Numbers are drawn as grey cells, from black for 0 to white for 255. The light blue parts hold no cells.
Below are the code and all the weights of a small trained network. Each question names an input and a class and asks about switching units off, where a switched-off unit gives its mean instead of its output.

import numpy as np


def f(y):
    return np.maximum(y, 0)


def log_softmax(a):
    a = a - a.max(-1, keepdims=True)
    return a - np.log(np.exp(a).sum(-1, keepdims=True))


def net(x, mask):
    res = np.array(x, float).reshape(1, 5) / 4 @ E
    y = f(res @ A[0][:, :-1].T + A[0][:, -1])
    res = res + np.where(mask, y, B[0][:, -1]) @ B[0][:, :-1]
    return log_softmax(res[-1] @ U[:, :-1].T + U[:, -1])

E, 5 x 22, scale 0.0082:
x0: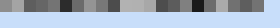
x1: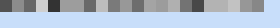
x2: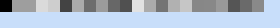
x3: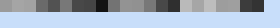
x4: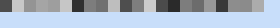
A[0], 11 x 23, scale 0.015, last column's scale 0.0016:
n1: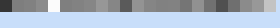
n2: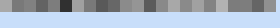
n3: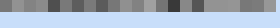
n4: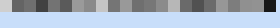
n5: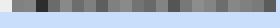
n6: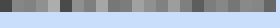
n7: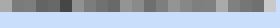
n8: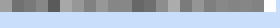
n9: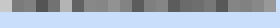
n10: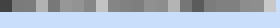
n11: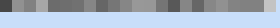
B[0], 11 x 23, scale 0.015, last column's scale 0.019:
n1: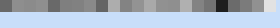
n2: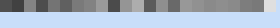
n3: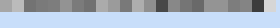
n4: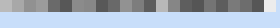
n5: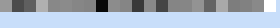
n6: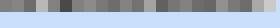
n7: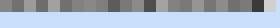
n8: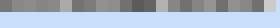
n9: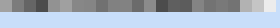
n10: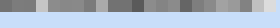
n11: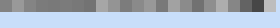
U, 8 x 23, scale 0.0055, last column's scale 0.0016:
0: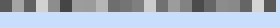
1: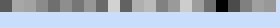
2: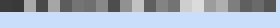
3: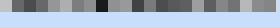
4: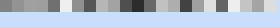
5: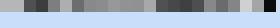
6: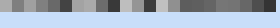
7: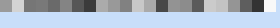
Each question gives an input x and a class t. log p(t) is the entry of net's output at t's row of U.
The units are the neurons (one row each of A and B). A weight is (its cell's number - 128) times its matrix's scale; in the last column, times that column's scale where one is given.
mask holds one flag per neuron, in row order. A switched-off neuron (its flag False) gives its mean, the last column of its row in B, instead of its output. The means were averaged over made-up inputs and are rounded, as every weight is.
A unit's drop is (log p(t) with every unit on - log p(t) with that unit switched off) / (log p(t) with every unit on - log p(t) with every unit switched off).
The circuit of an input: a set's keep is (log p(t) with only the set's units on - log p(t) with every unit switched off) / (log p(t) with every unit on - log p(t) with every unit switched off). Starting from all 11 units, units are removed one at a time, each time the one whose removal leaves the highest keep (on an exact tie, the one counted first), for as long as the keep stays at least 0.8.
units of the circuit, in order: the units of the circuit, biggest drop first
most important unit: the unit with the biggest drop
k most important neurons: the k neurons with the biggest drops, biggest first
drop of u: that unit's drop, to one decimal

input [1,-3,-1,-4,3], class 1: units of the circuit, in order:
(n5; n1)
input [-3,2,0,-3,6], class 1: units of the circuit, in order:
(n1)
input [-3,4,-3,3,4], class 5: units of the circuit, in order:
(n5; n3; n9)
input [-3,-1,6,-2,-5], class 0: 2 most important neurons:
(n6; n10)
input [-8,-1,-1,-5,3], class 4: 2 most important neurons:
(n10; n8)
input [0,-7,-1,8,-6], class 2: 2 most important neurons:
(n2; n7)
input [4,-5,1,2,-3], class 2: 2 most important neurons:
(n2; n4)
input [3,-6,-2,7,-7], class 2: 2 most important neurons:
(n2; n7)
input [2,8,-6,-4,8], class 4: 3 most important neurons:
(n10; n6; n5)
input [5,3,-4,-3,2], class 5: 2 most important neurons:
(n5; n7)
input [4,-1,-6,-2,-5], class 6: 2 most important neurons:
(n4; n7)
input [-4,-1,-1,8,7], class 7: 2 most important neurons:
(n3; n11)
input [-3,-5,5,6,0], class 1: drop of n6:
-0.1
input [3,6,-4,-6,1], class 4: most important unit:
n10
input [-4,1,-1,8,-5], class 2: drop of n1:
0.0
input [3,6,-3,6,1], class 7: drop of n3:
0.1
